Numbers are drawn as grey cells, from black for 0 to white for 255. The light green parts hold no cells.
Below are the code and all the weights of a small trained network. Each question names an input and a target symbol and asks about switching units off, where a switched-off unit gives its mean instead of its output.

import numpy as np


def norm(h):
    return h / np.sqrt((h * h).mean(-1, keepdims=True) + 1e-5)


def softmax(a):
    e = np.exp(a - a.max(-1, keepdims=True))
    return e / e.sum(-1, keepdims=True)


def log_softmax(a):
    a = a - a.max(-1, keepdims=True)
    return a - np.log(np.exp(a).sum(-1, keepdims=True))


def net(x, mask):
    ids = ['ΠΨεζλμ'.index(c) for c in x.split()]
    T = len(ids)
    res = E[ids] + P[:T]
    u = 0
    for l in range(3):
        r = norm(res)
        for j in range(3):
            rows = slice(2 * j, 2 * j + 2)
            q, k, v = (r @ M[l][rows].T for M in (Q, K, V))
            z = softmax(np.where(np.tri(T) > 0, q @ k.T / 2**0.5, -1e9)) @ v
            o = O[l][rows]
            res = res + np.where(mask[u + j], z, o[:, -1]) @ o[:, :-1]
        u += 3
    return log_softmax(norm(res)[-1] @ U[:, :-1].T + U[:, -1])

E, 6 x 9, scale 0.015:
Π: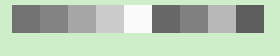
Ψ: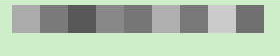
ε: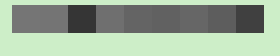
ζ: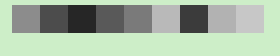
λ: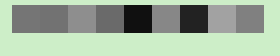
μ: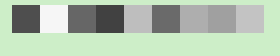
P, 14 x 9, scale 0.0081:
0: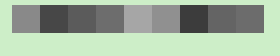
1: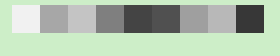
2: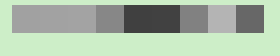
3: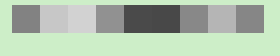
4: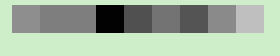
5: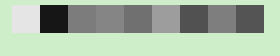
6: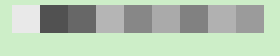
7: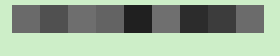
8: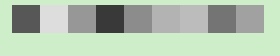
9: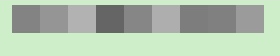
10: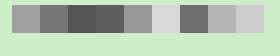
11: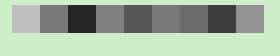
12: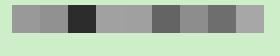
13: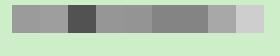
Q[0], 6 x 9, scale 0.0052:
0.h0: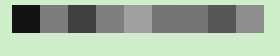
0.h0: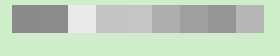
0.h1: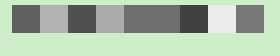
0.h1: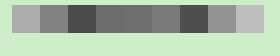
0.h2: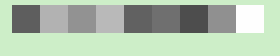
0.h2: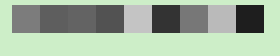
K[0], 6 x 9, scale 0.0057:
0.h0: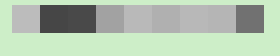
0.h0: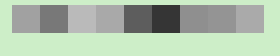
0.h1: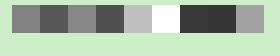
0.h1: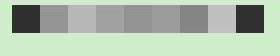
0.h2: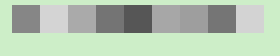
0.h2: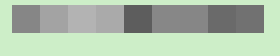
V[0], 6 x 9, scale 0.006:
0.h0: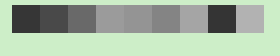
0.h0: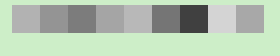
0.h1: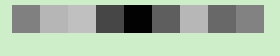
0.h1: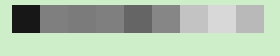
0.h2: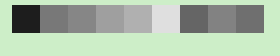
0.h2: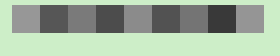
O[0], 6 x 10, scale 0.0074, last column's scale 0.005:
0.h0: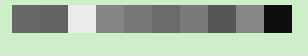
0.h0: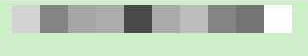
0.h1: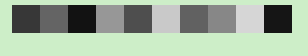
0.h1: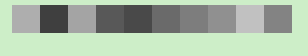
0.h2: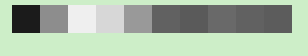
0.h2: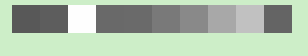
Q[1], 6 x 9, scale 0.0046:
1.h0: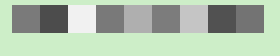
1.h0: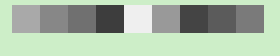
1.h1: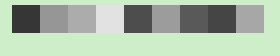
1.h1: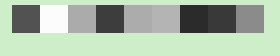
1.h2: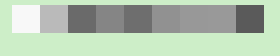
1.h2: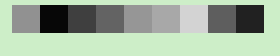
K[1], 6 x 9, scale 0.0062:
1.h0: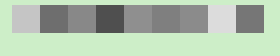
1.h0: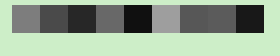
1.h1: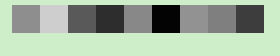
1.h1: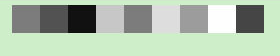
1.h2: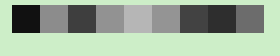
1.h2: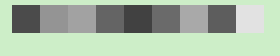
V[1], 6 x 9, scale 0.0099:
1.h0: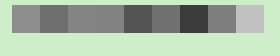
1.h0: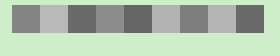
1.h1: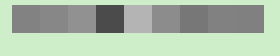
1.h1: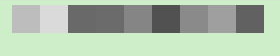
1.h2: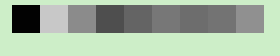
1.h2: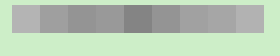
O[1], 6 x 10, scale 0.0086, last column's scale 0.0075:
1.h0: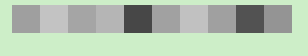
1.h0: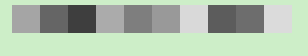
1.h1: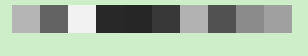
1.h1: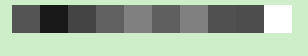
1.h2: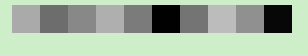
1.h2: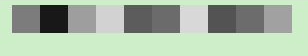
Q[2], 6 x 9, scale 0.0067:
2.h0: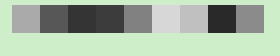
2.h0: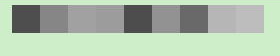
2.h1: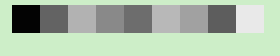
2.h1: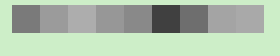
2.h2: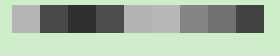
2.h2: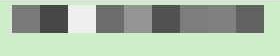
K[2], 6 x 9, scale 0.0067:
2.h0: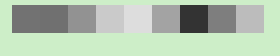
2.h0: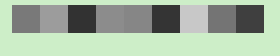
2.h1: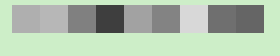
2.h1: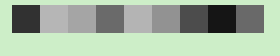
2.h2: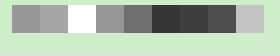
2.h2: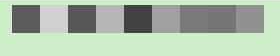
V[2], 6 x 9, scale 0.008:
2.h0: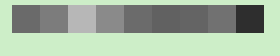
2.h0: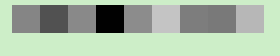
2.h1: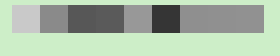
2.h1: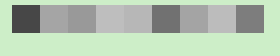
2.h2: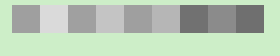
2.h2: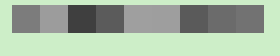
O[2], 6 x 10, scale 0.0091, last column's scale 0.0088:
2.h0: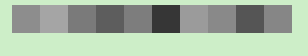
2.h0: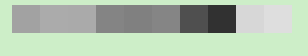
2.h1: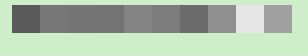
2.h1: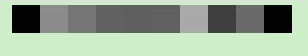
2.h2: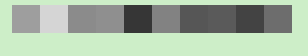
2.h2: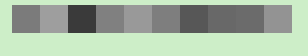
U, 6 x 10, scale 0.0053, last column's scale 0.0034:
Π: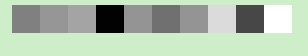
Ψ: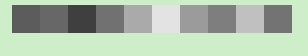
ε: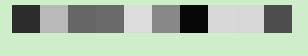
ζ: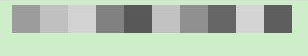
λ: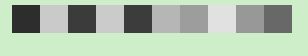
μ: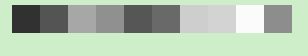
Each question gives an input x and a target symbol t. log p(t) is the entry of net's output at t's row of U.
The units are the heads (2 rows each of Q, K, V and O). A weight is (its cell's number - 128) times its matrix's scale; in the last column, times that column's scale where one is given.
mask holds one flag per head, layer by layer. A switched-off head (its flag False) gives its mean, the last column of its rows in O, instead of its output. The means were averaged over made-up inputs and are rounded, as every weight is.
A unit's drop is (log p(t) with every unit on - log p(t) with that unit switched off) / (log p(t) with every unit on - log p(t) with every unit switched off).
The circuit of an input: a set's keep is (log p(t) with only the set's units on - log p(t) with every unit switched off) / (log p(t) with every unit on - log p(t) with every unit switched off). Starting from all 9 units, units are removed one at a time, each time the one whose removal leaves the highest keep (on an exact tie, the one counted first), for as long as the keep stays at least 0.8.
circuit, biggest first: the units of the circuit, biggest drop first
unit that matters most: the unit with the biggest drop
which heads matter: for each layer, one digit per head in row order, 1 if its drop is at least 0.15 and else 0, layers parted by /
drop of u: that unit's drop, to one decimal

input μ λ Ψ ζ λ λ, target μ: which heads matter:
000 / 001 / 001
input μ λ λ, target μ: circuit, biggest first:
1.h2, 2.h2
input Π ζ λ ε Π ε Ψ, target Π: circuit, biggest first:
2.h0, 0.h1
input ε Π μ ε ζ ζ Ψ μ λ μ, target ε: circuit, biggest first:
1.h2, 0.h0, 2.h2, 2.h1
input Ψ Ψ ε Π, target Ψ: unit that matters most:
1.h0
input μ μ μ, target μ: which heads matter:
000 / 001 / 000
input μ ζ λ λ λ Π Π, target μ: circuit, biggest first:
2.h2, 1.h2
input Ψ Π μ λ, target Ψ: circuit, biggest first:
1.h0, 1.h2, 1.h1
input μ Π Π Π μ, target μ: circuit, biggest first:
2.h2, 1.h2, 2.h1
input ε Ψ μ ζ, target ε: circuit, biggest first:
1.h2, 0.h0, 1.h0
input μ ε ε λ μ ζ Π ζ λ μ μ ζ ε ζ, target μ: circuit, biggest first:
2.h2, 1.h2, 0.h2, 0.h1
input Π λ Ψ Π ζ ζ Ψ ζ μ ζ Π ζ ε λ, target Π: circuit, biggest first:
2.h0, 0.h1, 1.h0
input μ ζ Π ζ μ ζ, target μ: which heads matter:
000 / 001 / 001
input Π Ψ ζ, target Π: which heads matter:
011 / 000 / 100
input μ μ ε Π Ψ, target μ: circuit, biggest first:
1.h2, 2.h2, 2.h1
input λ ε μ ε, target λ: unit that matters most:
0.h1
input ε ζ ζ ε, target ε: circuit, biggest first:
1.h2, 0.h0, 2.h1
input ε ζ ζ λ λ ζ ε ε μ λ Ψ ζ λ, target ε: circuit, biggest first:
1.h2, 0.h0, 2.h2
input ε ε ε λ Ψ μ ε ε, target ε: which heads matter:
100 / 001 / 000
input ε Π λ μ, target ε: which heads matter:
000 / 101 / 000
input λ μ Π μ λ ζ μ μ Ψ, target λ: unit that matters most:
1.h1
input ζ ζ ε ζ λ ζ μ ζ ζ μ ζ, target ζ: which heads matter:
101 / 110 / 100
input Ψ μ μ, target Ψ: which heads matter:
000 / 101 / 000
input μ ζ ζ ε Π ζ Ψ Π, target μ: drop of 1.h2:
0.4
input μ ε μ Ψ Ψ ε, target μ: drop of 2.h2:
0.2
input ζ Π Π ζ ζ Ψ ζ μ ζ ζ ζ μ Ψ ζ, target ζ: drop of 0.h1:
0.1
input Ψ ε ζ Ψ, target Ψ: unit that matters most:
1.h0
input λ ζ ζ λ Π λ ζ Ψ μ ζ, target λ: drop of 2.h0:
0.2
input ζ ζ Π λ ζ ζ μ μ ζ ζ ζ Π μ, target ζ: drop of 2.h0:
0.2
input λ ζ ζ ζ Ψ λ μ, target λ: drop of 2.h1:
0.1
